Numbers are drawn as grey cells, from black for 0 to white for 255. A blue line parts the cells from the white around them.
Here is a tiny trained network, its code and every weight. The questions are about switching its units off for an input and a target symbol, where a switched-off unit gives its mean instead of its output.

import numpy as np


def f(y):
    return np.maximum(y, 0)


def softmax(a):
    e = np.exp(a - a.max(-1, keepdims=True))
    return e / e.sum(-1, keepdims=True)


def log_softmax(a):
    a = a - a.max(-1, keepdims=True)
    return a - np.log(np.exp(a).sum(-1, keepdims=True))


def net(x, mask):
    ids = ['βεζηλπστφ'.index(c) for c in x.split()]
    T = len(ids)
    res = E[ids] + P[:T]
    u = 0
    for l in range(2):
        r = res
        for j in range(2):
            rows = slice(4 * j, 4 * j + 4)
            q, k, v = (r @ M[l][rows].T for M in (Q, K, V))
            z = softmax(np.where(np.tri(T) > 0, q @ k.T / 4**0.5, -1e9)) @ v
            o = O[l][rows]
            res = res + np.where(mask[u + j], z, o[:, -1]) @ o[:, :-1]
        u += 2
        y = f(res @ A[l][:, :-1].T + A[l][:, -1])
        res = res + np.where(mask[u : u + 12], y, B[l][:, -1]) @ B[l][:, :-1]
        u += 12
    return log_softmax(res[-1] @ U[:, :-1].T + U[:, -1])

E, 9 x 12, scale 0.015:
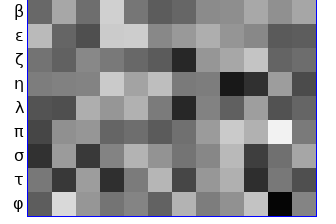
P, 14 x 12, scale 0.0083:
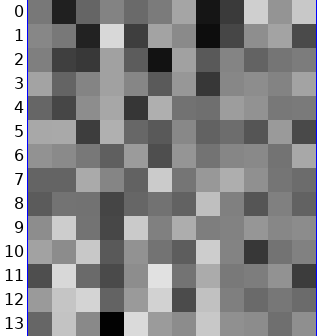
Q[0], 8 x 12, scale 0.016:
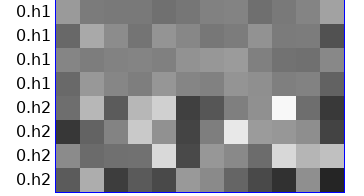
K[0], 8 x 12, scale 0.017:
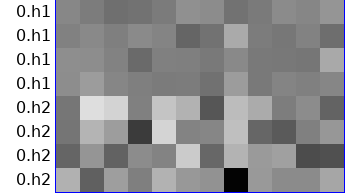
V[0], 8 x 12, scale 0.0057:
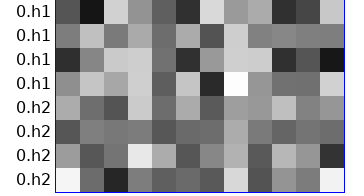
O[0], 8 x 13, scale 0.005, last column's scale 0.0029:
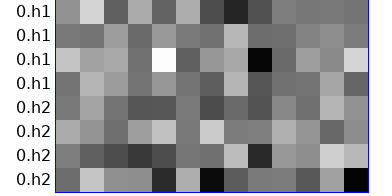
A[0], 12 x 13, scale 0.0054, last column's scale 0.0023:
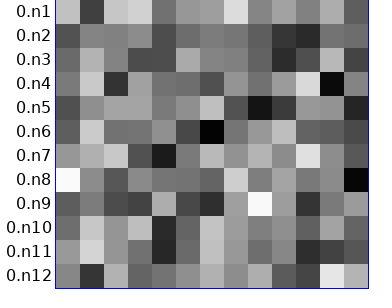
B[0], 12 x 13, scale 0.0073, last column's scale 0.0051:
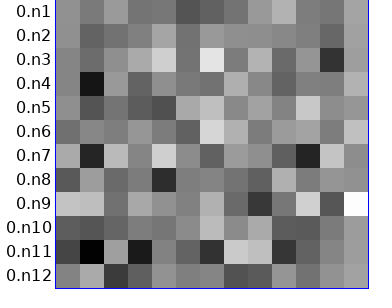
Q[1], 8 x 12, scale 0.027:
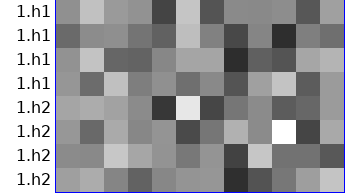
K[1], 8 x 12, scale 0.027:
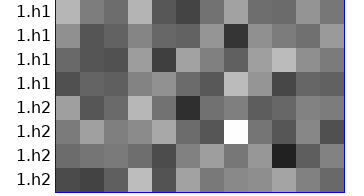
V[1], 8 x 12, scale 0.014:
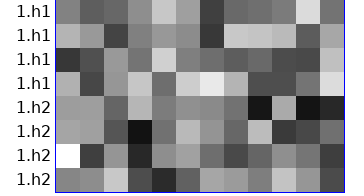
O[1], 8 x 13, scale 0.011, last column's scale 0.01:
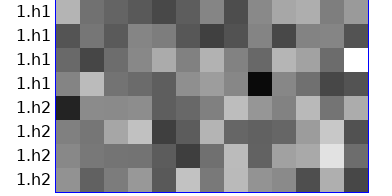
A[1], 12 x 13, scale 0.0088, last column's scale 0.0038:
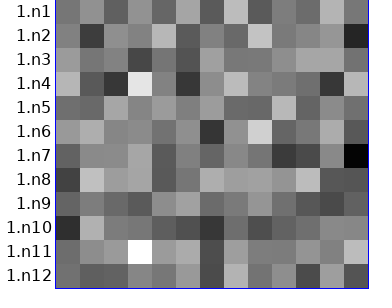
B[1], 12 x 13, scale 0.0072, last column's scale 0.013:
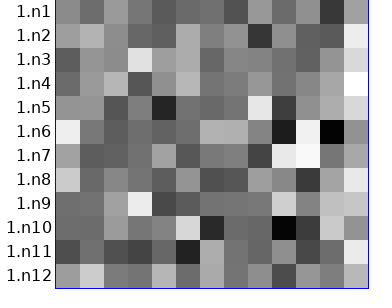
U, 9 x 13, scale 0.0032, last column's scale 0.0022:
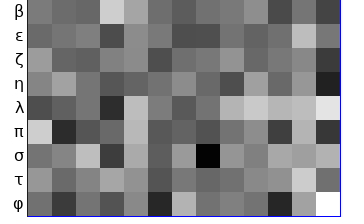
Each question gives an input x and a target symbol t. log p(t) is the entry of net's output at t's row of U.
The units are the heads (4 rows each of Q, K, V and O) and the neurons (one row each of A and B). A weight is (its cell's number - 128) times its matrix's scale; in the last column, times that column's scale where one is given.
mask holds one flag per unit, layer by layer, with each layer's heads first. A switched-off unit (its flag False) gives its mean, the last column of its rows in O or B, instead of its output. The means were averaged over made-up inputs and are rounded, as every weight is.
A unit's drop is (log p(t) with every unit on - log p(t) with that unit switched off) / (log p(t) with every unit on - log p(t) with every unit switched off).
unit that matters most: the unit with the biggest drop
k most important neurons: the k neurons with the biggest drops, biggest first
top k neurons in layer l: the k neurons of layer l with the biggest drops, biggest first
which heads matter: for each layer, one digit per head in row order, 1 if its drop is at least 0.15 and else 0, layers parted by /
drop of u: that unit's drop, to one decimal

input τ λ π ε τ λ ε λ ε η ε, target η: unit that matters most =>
1.h1
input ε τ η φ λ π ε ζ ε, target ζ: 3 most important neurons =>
[1.n6, 0.n9, 0.n8]
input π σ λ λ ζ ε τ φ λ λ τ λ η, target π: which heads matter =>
00 / 01
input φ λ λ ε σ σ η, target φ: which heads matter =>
00 / 11
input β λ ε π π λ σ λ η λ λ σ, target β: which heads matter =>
00 / 01
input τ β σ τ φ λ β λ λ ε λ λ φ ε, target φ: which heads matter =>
01 / 11
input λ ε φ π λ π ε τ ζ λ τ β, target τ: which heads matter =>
01 / 01
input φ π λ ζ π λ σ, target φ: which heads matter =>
00 / 11
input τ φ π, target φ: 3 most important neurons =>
[0.n11, 0.n7, 1.n11]
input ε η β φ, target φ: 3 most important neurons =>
[0.n11, 1.n11, 0.n10]
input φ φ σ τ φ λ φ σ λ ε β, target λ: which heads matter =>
10 / 01
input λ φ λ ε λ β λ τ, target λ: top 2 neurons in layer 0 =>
[0.n11, 0.n12]
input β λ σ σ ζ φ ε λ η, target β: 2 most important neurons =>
[1.n9, 0.n6]
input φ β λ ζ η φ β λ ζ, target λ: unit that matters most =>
1.h2
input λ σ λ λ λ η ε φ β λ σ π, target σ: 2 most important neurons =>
[0.n7, 0.n4]
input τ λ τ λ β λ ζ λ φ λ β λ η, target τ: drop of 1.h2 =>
1.0
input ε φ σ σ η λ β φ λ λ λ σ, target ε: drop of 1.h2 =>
0.3
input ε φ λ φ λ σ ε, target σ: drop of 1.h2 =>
0.7
